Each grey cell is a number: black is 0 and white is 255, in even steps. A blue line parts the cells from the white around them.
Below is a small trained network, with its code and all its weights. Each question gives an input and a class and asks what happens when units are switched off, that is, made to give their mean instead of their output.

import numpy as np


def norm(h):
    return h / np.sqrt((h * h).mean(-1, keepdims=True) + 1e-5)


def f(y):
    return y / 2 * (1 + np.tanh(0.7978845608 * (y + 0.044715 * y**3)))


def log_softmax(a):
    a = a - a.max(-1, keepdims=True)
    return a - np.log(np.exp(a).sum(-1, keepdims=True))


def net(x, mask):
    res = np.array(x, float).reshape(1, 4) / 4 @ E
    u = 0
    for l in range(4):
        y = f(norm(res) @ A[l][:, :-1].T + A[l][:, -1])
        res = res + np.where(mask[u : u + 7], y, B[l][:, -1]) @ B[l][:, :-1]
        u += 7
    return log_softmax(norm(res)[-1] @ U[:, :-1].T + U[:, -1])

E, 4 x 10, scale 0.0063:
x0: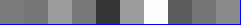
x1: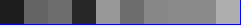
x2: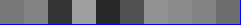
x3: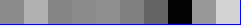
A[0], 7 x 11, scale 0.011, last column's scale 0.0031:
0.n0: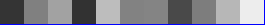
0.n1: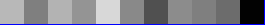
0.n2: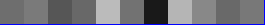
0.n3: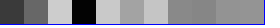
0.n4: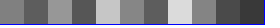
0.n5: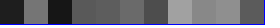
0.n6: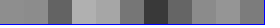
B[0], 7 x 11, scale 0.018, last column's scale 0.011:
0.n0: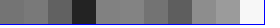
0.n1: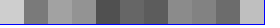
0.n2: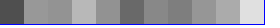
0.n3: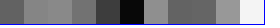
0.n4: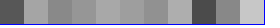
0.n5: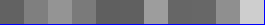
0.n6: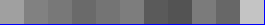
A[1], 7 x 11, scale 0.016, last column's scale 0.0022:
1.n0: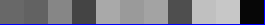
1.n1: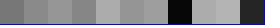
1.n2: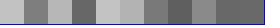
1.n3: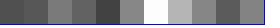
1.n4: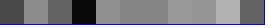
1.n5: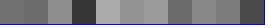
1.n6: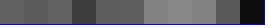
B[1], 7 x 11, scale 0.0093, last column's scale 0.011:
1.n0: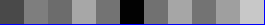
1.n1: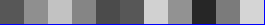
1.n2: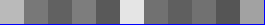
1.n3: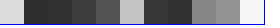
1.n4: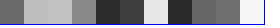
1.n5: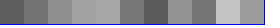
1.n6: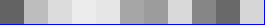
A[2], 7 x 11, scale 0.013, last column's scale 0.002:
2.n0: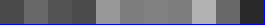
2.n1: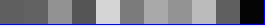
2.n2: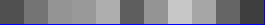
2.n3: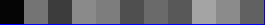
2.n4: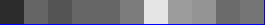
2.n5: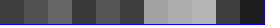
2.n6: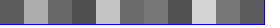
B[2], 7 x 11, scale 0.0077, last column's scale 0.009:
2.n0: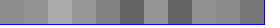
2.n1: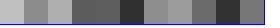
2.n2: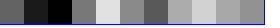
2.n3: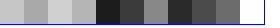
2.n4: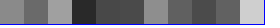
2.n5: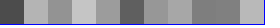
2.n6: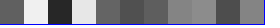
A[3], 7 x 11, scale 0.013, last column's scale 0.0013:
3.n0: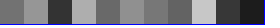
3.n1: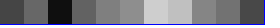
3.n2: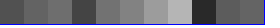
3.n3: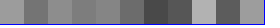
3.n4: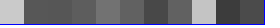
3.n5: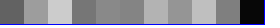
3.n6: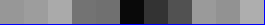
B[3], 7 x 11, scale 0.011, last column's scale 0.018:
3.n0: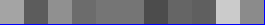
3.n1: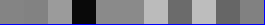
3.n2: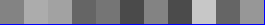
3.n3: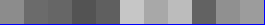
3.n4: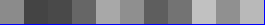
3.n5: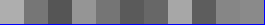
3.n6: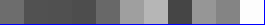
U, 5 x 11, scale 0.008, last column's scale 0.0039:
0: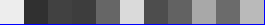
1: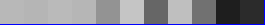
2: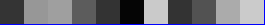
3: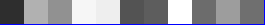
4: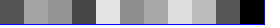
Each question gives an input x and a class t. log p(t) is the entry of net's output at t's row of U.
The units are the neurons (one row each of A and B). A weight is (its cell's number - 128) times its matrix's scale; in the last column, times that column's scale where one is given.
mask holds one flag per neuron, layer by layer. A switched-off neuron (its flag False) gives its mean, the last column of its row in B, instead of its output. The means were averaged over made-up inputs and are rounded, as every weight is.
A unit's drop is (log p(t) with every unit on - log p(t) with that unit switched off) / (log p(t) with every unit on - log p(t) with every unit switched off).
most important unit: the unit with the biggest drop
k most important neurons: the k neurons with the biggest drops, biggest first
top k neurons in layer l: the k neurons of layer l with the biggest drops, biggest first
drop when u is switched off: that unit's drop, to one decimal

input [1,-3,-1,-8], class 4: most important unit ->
0.n4
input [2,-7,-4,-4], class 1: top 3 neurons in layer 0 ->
[0.n3; 0.n0; 0.n6]
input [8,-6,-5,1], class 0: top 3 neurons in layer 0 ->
[0.n0; 0.n2; 0.n6]
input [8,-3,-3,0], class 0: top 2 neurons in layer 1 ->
[1.n3; 1.n4]
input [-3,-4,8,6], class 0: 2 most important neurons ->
[0.n2; 0.n0]
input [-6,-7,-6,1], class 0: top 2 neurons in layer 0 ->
[0.n1; 0.n6]
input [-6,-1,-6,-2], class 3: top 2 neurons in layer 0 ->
[0.n4; 0.n2]
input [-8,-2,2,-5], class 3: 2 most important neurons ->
[0.n4; 0.n3]
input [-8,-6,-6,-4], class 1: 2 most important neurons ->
[0.n1; 0.n3]
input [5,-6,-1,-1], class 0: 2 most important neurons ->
[0.n0; 0.n2]
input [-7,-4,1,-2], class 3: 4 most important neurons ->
[0.n4; 0.n2; 0.n3; 0.n0]
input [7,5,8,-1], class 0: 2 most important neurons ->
[1.n3; 0.n0]
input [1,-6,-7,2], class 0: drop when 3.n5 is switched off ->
0.0
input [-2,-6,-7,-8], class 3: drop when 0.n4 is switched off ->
0.3
